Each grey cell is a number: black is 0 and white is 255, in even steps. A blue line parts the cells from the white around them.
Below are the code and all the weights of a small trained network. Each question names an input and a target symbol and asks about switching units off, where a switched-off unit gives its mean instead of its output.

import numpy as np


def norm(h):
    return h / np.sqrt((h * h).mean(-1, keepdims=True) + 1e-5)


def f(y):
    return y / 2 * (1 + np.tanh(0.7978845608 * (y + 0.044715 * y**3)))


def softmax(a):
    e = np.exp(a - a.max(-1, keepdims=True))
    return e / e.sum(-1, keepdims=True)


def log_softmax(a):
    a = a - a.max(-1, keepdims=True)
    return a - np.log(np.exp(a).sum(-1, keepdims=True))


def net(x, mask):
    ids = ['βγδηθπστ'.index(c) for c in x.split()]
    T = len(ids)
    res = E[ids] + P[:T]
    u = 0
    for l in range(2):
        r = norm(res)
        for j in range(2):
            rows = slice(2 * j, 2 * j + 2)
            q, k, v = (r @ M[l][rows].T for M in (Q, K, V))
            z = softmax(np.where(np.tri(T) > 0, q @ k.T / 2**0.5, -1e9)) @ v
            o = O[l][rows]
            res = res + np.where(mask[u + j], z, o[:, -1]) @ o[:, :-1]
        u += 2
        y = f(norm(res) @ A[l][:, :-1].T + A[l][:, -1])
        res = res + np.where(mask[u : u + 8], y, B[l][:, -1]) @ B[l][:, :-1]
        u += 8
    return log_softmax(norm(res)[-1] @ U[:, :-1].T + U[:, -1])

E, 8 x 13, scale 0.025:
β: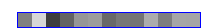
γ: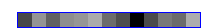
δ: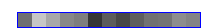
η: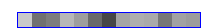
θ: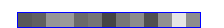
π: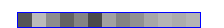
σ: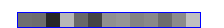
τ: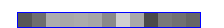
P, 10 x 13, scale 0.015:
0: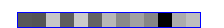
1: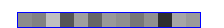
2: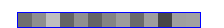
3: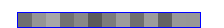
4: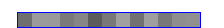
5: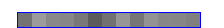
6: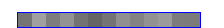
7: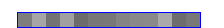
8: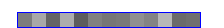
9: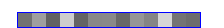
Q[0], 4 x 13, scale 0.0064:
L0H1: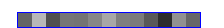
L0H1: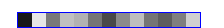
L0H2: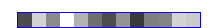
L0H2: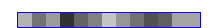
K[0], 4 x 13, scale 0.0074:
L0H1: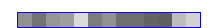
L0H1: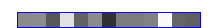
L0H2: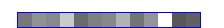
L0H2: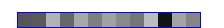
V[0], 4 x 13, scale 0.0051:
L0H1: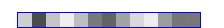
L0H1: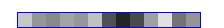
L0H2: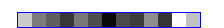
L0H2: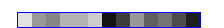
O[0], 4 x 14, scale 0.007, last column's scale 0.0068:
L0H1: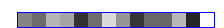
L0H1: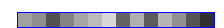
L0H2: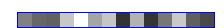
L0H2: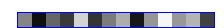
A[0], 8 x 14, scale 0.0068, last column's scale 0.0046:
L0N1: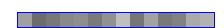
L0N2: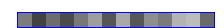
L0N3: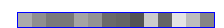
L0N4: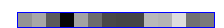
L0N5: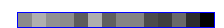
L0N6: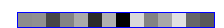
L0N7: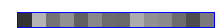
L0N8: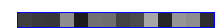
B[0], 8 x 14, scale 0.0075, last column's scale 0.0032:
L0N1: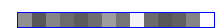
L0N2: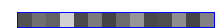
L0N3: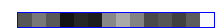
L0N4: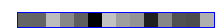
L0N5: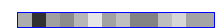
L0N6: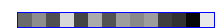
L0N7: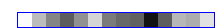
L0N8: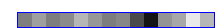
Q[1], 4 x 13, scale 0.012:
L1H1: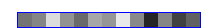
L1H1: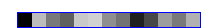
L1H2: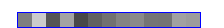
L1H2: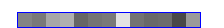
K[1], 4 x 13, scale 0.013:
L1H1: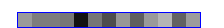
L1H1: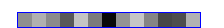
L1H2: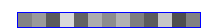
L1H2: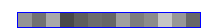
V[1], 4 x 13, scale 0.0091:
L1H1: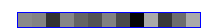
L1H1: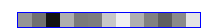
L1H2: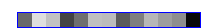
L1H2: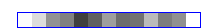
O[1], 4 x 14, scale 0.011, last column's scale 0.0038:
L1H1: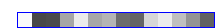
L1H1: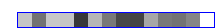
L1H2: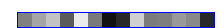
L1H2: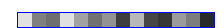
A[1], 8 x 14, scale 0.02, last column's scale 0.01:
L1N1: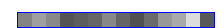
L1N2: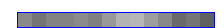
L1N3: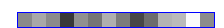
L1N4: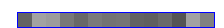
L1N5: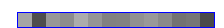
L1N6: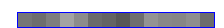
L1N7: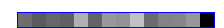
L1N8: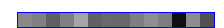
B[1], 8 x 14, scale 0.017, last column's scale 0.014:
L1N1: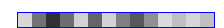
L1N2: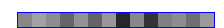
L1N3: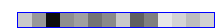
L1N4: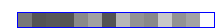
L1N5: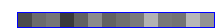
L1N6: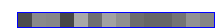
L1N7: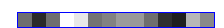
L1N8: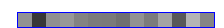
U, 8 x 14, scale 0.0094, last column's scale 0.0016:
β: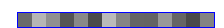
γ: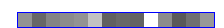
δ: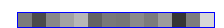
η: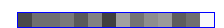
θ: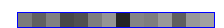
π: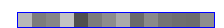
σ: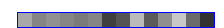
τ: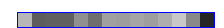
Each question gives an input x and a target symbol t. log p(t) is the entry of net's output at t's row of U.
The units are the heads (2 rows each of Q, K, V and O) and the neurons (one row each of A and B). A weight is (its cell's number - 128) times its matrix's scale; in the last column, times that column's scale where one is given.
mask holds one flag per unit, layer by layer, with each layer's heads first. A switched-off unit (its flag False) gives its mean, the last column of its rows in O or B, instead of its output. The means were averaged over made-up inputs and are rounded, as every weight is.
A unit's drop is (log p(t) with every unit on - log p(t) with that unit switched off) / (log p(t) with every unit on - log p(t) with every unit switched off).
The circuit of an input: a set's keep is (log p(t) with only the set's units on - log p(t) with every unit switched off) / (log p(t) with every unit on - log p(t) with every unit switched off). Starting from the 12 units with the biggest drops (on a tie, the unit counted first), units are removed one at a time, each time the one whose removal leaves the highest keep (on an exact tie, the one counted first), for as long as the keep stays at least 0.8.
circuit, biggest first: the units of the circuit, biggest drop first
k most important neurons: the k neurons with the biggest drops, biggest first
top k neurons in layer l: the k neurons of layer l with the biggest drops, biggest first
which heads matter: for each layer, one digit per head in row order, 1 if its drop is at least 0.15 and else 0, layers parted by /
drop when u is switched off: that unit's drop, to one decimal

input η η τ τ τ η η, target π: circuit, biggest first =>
L1N4, L1N1
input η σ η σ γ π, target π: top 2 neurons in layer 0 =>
L0N6, L0N8
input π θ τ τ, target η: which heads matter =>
01 / 00
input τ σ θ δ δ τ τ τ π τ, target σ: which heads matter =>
00 / 01
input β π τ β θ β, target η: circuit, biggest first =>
L0H2, L0N6, L1N1, L1N3
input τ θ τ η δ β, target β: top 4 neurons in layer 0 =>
L0N6, L0N4, L0N3, L0N8
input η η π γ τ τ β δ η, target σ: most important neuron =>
L1N2
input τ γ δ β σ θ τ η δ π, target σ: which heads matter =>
10 / 01
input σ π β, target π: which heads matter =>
01 / 01
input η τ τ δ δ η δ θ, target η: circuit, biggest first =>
L0H2, L0N6, L1H2, L1N1
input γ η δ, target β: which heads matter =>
01 / 10
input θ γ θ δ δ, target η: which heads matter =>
11 / 01
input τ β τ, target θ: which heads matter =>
00 / 10
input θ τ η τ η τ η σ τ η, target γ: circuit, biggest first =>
L1H1, L1N3
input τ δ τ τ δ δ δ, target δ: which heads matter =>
11 / 10
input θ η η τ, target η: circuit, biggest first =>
L0H2, L1H1
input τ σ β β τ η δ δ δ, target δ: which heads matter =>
11 / 11
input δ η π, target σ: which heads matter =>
01 / 01
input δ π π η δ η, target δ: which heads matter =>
00 / 10
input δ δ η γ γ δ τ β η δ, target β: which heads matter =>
11 / 10
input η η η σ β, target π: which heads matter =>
01 / 00
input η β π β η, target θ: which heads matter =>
01 / 10
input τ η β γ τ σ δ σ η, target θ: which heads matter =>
11 / 10
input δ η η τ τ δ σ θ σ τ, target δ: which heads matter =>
01 / 11
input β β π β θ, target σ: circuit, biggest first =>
L0H2, L1H2
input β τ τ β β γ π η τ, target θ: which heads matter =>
01 / 10
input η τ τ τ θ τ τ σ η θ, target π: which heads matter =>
10 / 01
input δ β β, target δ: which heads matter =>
11 / 11
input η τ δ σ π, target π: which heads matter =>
01 / 01
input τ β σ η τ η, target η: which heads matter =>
10 / 10
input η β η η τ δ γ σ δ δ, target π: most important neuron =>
L0N8
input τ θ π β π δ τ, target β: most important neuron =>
L1N2
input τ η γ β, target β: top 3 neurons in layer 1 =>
L1N4, L1N3, L1N1
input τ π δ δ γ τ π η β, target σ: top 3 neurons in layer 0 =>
L0N6, L0N7, L0N1
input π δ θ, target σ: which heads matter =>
01 / 00
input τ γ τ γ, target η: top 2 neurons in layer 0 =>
L0N2, L0N3
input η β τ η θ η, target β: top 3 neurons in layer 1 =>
L1N2, L1N4, L1N3
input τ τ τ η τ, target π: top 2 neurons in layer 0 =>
L0N3, L0N6
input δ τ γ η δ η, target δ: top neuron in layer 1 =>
L1N7
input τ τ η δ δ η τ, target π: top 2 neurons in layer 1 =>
L1N4, L1N1
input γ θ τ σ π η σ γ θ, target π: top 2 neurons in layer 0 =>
L0N8, L0N6
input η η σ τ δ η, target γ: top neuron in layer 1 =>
L1N5
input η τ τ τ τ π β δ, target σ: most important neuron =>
L0N7
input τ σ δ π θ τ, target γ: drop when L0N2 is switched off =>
0.0
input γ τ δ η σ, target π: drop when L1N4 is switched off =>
0.1
